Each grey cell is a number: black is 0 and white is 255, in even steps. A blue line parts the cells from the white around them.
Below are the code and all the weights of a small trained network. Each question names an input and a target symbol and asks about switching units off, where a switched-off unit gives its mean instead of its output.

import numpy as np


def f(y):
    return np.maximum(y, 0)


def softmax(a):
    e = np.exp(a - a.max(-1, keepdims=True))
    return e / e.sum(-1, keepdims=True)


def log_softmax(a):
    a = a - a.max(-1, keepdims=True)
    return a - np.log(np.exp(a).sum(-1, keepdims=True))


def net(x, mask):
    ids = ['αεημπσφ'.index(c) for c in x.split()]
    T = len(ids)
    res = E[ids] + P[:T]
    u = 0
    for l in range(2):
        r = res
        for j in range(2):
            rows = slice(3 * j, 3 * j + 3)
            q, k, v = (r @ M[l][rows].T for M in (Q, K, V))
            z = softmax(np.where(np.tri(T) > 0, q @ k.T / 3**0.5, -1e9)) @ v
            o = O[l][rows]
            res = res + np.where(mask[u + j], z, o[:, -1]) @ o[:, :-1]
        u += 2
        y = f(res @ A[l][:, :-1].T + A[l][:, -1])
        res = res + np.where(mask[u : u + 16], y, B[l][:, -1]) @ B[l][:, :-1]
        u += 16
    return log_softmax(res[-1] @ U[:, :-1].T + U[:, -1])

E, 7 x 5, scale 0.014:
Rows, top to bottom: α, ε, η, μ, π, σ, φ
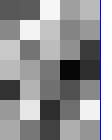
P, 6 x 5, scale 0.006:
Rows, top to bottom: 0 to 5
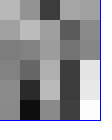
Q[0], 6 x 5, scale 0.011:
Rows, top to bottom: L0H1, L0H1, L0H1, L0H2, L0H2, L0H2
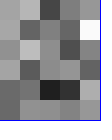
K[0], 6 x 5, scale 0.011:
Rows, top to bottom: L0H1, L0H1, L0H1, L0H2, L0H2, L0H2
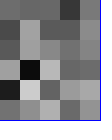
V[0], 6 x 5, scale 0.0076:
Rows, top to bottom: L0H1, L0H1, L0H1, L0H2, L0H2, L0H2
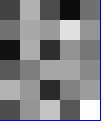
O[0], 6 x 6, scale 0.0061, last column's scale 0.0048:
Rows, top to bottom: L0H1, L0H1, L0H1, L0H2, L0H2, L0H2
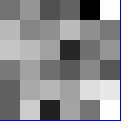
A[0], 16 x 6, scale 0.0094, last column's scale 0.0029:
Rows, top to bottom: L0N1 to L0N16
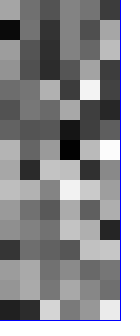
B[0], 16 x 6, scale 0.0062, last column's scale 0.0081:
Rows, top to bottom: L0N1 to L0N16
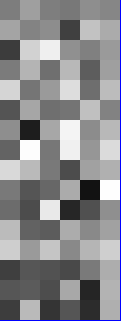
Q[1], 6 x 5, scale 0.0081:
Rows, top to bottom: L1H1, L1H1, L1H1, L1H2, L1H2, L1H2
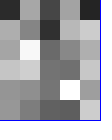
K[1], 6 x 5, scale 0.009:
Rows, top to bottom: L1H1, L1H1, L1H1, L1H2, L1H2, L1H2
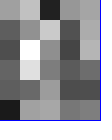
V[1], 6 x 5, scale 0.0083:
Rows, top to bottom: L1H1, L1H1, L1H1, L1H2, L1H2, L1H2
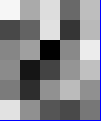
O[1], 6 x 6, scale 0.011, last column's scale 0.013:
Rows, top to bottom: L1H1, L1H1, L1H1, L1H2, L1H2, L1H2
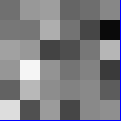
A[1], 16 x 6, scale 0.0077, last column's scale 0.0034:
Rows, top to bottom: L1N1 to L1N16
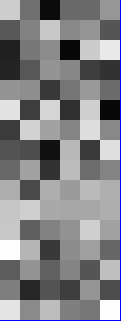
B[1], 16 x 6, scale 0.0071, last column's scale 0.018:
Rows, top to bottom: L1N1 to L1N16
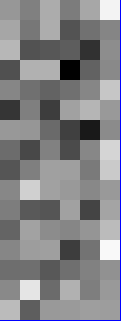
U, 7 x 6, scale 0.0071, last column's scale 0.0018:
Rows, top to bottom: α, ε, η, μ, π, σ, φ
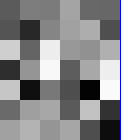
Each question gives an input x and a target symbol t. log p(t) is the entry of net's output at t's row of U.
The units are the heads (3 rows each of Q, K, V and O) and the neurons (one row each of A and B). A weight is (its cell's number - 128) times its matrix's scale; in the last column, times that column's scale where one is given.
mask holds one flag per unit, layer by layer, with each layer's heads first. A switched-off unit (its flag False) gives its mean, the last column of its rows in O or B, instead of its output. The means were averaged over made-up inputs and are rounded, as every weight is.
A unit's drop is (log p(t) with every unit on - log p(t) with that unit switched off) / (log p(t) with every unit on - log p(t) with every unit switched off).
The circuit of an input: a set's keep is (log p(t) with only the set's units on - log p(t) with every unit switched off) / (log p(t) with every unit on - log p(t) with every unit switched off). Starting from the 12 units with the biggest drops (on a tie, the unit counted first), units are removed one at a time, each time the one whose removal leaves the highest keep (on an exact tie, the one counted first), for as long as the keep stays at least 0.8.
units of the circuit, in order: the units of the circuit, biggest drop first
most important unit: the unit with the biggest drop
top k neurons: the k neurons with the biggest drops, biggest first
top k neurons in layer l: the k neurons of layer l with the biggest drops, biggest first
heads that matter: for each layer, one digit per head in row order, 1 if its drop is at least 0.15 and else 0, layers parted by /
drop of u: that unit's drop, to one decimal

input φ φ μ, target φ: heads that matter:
11 / 01
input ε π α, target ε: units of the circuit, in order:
[L1N13 L1H2]
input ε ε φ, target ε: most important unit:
L1H1
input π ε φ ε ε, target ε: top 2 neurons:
[L1N13 L0N9]
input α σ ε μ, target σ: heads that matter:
10 / 10
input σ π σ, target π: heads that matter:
01 / 11
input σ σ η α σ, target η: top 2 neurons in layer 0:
[L0N5 L0N10]
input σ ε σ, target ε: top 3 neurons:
[L0N10 L0N5 L1N8]
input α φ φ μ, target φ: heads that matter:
10 / 01
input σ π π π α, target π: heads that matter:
01 / 10
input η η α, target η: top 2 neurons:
[L0N9 L0N5]
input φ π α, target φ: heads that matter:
11 / 01
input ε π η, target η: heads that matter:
01 / 00
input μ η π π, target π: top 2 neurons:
[L1N3 L0N2]
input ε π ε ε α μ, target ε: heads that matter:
00 / 01
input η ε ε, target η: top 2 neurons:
[L0N9 L0N8]
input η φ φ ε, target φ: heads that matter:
10 / 01
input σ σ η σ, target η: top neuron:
[L0N9]
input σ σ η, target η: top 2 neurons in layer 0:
[L0N9 L0N14]
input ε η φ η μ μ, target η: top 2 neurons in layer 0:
[L0N7 L0N9]
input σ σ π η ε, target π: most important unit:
L0H2
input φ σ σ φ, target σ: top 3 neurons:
[L1N13 L0N7 L1N1]
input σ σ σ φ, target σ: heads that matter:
00 / 10
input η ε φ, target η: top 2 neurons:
[L0N9 L0N8]
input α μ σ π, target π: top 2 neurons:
[L1N3 L0N7]
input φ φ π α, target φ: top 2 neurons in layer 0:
[L0N16 L0N9]
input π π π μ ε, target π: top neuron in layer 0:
[L0N7]
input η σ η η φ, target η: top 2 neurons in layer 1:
[L1N16 L1N10]
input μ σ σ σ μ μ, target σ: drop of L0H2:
0.3
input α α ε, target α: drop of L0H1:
0.7
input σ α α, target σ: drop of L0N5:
0.1
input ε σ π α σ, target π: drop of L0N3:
0.0
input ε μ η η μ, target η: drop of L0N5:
-0.1
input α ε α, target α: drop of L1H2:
0.7
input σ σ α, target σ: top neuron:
[L0N10]
